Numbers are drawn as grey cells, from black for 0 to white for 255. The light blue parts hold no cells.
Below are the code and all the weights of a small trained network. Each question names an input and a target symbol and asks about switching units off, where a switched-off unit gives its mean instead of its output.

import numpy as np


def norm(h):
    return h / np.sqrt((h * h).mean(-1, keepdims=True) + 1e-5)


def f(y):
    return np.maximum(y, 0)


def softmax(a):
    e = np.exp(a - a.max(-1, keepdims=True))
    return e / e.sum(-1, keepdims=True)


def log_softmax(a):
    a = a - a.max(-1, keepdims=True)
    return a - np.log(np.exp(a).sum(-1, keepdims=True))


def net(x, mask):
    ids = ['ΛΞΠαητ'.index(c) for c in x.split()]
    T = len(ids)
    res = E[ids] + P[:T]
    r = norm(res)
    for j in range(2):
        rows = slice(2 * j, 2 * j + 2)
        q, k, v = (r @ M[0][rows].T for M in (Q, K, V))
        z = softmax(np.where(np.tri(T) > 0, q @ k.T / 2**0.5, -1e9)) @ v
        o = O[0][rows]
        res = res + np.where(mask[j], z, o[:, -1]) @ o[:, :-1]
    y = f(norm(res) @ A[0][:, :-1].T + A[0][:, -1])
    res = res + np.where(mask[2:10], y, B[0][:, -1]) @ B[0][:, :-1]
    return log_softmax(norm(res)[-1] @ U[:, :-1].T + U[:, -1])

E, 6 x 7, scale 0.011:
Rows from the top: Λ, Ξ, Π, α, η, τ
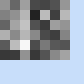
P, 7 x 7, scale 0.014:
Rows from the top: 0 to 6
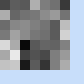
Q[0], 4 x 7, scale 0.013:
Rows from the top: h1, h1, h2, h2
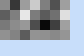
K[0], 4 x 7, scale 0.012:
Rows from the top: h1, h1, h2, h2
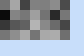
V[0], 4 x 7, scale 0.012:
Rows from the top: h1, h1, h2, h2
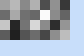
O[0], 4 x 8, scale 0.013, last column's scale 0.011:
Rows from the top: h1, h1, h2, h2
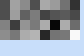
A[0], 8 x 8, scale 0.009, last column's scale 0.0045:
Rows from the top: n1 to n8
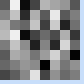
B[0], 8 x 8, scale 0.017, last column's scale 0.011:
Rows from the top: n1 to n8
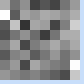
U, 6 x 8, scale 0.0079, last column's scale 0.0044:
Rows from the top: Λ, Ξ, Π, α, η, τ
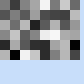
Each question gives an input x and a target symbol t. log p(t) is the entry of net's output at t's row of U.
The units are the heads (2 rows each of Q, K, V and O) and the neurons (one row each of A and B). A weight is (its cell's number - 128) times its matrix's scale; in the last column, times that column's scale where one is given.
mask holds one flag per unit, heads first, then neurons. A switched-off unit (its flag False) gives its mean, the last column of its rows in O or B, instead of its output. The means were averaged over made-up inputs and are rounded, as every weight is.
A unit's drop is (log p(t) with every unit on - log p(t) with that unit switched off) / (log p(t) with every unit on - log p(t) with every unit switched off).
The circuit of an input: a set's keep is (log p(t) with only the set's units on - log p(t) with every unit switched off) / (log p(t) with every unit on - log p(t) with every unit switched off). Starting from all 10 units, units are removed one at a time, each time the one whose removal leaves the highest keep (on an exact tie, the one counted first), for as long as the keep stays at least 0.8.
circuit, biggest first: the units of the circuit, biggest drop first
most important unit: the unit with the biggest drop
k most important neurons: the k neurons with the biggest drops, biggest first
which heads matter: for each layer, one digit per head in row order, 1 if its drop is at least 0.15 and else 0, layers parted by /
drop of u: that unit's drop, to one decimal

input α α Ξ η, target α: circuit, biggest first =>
(h1)
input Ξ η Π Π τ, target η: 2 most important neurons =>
(n4 n5)
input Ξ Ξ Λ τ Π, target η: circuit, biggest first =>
(h2 n4)
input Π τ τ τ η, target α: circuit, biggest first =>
(h2 n2)
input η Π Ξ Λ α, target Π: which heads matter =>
11
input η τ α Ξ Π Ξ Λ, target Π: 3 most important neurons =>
(n1 n2 n7)
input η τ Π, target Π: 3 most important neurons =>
(n1 n2 n3)
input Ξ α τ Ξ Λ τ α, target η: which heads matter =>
01
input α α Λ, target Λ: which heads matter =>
01
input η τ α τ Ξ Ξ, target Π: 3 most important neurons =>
(n1 n3 n7)
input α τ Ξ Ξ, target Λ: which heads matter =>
01
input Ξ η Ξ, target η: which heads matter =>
11
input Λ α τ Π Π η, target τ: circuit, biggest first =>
(h2 n3)
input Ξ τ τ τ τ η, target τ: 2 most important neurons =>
(n3 n7)
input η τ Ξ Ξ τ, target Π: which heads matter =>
01
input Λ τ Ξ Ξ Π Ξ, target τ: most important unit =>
h2
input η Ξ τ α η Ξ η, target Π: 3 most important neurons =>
(n1 n2 n7)
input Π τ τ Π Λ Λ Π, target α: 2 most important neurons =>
(n2 n3)
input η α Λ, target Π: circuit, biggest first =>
(h2 n1 n3)
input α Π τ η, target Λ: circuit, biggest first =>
(h2)
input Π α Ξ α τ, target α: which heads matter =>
00
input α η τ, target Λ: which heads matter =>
01
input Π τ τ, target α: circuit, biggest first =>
(h2 h1)
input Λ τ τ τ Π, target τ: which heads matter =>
11
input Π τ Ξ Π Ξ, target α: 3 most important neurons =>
(n2 n3 n8)
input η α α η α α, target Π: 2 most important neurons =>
(n1 n2)
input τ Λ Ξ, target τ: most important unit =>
n3
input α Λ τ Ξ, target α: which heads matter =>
10
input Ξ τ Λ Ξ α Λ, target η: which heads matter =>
01
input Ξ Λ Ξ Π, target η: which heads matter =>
11
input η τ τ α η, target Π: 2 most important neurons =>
(n1 n7)
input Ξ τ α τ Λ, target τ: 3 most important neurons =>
(n3 n7 n4)
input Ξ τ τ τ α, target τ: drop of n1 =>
0.0
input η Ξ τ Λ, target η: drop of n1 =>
-0.2
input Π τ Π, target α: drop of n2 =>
0.1
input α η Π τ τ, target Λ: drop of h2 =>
0.9
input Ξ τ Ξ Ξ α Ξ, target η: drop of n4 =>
0.3
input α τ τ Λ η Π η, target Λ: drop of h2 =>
0.6
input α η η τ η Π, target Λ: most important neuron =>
(n5)
